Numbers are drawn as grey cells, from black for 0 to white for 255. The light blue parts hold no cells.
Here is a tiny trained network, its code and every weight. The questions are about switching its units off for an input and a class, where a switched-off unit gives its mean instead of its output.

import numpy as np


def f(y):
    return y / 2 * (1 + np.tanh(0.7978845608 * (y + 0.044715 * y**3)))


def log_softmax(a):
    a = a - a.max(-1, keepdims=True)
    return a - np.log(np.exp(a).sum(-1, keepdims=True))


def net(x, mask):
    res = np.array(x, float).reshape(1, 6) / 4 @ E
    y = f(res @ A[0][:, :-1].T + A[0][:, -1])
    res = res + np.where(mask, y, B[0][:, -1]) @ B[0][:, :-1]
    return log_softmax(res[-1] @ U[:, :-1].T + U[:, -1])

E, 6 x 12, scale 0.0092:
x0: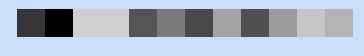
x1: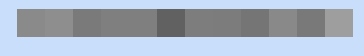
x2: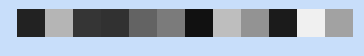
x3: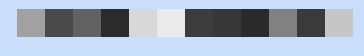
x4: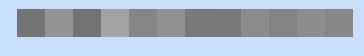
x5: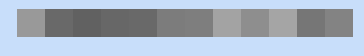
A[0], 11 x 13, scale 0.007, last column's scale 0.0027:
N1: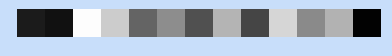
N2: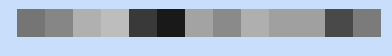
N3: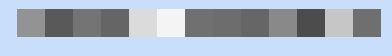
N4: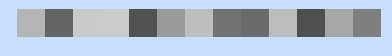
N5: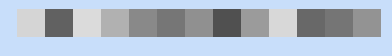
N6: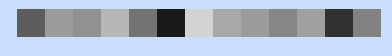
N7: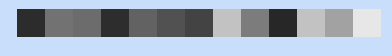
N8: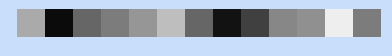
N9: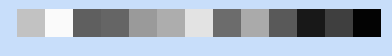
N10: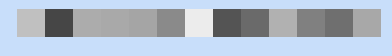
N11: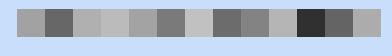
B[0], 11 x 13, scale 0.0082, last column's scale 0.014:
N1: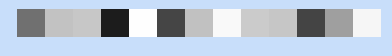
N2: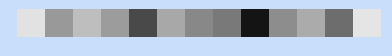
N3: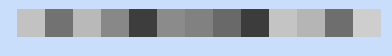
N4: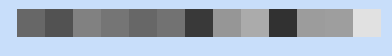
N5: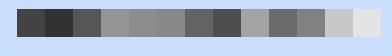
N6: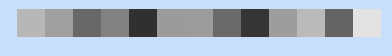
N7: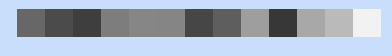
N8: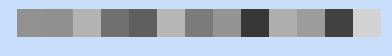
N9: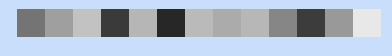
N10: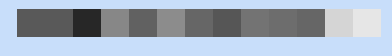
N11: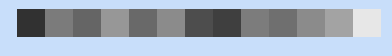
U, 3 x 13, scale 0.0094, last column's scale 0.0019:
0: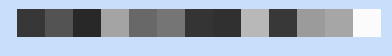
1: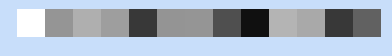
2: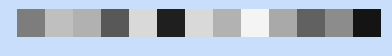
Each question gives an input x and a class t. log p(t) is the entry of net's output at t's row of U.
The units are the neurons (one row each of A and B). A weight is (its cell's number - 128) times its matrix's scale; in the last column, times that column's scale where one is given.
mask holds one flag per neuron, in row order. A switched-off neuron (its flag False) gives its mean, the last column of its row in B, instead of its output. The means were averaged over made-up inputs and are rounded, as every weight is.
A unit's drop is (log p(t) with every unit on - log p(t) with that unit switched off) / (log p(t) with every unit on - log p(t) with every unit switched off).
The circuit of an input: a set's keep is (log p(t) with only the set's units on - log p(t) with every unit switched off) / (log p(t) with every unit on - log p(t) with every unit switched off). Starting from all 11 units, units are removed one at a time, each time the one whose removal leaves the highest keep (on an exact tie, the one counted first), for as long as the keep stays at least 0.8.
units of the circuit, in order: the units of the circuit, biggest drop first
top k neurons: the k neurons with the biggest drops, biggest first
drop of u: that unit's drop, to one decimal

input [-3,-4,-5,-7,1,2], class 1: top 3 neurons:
[N2; N6; N7]
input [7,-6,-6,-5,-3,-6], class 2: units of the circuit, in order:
[N1]
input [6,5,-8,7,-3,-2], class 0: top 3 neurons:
[N5; N4; N10]
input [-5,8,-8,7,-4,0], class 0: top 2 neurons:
[N5; N10]
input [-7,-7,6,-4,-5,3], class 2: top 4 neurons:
[N9; N10; N11; N5]
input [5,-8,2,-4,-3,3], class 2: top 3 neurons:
[N1; N3; N8]
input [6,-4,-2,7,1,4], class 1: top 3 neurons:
[N8; N3; N9]
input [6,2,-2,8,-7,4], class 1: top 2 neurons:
[N8; N3]
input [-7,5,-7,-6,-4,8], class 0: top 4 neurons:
[N1; N11; N10; N5]
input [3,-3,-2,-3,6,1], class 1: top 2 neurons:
[N9; N2]
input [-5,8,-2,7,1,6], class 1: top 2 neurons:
[N3; N1]
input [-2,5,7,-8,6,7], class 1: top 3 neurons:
[N2; N6; N5]
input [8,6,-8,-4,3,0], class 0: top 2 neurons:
[N5; N10]
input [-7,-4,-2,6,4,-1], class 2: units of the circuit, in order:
[N9]
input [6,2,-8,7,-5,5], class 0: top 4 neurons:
[N5; N4; N10; N11]
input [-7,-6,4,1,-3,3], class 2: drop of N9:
0.1
